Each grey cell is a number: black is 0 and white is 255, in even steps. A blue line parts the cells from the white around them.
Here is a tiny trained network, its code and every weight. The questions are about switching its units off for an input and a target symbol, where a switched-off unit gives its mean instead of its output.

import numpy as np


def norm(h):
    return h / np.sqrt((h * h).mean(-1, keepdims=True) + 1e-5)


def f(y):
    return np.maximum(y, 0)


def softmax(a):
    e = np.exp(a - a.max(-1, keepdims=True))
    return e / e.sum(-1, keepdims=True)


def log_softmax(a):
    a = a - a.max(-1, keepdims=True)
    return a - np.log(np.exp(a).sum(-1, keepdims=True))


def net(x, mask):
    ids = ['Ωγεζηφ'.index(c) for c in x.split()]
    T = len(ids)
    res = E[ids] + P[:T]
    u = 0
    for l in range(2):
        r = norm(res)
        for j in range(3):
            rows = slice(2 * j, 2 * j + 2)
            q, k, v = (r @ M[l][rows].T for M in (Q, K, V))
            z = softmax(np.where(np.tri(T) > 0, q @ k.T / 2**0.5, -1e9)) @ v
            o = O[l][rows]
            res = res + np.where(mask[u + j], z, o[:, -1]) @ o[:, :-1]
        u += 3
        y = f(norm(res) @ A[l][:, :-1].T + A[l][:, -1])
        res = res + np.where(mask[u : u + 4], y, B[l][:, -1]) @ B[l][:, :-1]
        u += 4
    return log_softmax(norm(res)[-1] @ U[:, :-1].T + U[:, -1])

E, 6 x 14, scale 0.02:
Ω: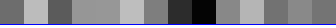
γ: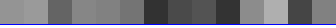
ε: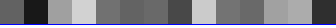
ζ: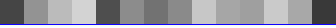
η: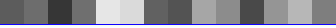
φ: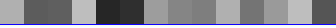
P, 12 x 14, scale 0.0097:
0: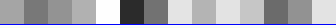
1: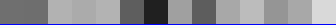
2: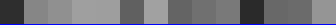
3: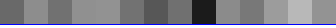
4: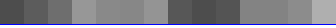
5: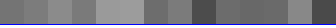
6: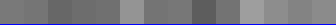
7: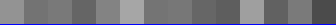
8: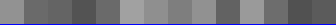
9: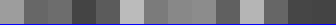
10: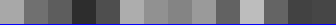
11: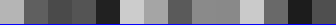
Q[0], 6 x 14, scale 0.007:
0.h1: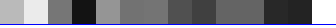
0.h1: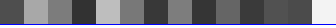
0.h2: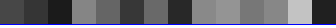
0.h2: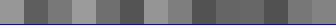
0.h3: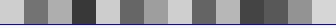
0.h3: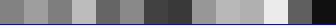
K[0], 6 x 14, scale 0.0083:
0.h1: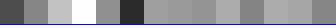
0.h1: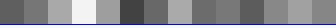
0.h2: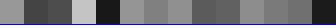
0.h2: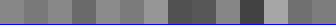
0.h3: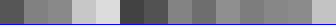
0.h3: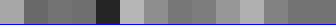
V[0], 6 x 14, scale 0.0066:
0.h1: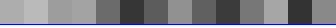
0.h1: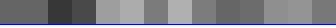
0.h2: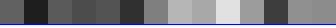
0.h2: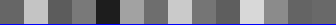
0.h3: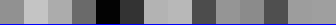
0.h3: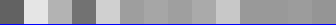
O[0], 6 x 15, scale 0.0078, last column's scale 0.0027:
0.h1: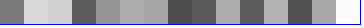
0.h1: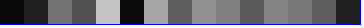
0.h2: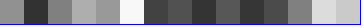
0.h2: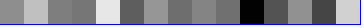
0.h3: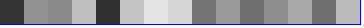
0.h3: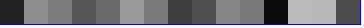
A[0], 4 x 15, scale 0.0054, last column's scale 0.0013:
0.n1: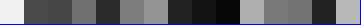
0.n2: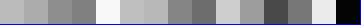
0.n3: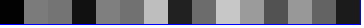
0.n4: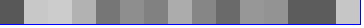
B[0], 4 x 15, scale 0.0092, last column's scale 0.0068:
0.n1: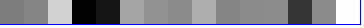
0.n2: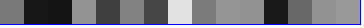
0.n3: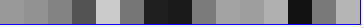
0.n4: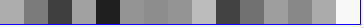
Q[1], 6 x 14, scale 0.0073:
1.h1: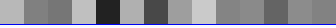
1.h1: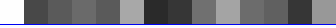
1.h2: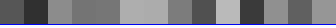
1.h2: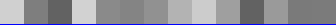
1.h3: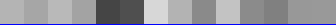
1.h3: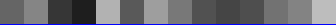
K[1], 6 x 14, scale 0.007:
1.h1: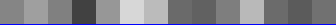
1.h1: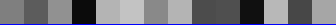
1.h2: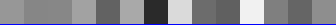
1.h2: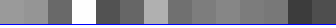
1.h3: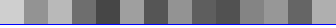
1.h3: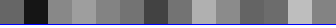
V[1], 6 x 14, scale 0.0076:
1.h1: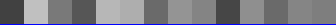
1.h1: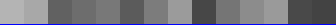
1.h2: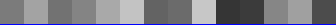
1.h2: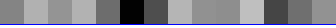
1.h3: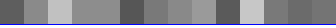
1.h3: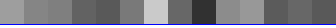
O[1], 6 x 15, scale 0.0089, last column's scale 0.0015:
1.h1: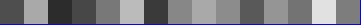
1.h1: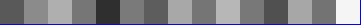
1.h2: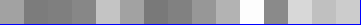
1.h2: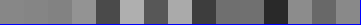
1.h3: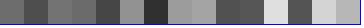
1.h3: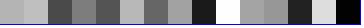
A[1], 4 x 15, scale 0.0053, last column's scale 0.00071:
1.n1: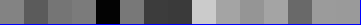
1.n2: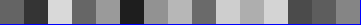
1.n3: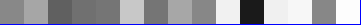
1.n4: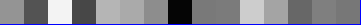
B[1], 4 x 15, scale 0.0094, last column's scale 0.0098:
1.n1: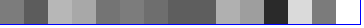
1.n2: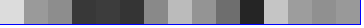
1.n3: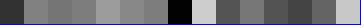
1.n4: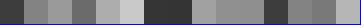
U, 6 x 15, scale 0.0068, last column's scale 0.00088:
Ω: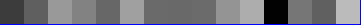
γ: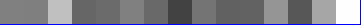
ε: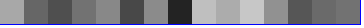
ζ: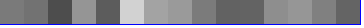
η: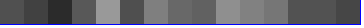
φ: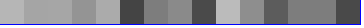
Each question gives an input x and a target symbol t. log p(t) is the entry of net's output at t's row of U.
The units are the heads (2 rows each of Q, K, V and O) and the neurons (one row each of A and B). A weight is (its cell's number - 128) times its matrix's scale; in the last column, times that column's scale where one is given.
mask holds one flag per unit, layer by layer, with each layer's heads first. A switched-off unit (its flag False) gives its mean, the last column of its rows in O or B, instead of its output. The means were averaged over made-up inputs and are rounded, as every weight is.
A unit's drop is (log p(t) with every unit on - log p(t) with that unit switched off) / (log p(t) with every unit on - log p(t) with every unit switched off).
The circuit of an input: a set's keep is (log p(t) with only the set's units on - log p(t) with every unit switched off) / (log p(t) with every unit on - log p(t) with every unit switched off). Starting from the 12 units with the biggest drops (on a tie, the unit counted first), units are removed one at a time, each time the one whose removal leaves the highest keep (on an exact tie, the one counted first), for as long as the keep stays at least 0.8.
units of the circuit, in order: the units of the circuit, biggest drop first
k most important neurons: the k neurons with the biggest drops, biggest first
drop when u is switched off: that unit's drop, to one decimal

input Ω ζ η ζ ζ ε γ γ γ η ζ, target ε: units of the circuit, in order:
1.h2
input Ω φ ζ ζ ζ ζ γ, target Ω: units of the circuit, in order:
1.n1; 1.h1
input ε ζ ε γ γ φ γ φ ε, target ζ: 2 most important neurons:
0.n3; 0.n1
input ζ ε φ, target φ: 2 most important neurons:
0.n4; 1.n3
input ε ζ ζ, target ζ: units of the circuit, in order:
0.h1; 0.n4
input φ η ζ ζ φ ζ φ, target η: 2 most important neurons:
0.n4; 1.n1
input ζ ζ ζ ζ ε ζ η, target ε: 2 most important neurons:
1.n1; 0.n3
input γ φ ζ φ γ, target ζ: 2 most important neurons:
0.n3; 1.n3
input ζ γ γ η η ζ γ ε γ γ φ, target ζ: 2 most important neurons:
0.n3; 1.n4
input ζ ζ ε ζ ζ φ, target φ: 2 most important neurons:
0.n1; 0.n4
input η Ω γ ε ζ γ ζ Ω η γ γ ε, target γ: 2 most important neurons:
1.n2; 0.n1
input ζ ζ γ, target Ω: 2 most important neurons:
1.n1; 1.n2
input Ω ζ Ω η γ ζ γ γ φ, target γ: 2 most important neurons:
1.n3; 0.n2
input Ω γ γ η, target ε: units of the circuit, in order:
0.h2
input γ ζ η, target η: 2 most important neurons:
0.n2; 1.n1
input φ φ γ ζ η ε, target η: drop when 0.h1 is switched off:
1.3
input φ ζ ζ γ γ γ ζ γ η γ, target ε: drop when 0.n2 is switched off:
-0.1
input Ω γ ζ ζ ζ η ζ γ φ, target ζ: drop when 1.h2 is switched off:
0.2
